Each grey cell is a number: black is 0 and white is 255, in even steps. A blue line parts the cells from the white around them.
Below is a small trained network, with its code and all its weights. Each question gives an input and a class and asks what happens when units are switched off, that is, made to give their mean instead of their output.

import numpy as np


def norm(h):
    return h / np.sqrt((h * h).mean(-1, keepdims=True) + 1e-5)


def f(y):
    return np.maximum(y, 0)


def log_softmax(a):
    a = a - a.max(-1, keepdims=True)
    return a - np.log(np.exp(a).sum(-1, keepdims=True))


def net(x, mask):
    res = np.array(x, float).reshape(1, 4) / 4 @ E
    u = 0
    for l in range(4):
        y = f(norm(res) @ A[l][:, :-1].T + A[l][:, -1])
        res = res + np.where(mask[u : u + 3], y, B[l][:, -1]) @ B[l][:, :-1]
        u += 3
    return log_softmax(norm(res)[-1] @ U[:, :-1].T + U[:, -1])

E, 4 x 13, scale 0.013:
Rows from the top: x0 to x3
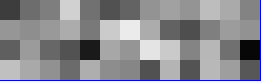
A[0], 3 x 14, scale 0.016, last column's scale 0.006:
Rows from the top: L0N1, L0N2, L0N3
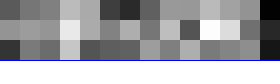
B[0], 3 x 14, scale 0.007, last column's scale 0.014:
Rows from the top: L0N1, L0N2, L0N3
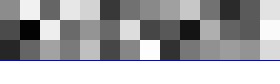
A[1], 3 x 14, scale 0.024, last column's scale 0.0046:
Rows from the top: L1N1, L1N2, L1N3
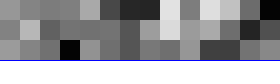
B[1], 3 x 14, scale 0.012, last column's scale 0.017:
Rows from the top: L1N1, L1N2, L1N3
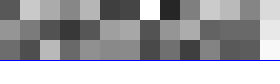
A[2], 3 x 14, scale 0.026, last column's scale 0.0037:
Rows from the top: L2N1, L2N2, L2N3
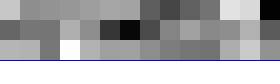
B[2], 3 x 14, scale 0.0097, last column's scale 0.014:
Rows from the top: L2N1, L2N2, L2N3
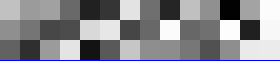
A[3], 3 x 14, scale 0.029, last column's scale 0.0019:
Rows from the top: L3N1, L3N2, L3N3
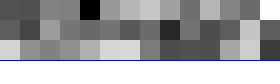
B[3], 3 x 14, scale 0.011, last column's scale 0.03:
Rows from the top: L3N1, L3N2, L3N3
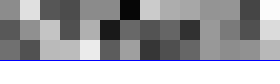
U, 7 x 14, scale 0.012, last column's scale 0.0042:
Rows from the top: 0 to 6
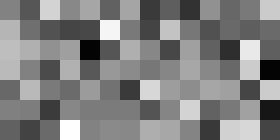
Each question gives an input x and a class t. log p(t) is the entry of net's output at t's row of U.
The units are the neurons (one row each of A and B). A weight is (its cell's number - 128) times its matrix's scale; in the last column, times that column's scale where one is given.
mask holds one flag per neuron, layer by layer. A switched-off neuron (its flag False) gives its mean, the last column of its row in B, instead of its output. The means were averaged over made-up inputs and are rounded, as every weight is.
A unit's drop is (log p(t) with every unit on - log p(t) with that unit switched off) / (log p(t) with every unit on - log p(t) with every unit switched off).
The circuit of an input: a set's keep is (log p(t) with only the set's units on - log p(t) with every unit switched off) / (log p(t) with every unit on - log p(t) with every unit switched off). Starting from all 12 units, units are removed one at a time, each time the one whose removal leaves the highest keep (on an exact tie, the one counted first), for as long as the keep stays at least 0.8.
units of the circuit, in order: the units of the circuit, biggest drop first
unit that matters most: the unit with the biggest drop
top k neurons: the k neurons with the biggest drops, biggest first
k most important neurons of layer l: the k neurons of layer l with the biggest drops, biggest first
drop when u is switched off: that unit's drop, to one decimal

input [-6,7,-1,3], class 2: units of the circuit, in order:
L2N1, L1N3
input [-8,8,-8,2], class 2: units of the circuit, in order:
L2N1
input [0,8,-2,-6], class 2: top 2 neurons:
L1N3, L2N1
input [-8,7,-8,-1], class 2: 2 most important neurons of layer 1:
L1N2, L1N3
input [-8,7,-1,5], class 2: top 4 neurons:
L2N1, L1N3, L1N2, L2N2
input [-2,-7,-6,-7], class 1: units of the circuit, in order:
L2N2, L1N1, L0N2
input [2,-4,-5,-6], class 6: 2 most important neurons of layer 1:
L1N2, L1N3
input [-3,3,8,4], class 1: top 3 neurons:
L1N2, L1N1, L0N3
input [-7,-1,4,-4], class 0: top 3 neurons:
L1N3, L0N1, L2N2
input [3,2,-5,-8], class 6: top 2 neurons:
L0N2, L2N2
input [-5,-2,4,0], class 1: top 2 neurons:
L1N2, L0N2
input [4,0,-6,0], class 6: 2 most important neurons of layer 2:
L2N3, L2N2
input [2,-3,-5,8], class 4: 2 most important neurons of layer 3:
L3N3, L3N2
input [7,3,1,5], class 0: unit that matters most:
L0N2
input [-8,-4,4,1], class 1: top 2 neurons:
L1N2, L0N2
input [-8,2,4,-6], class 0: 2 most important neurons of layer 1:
L1N3, L1N1
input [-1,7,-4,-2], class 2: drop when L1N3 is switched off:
0.2
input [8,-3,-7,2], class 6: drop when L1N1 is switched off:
-0.1
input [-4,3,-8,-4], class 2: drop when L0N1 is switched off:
0.2
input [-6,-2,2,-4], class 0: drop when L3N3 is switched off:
0.0
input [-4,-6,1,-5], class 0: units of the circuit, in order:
L1N3
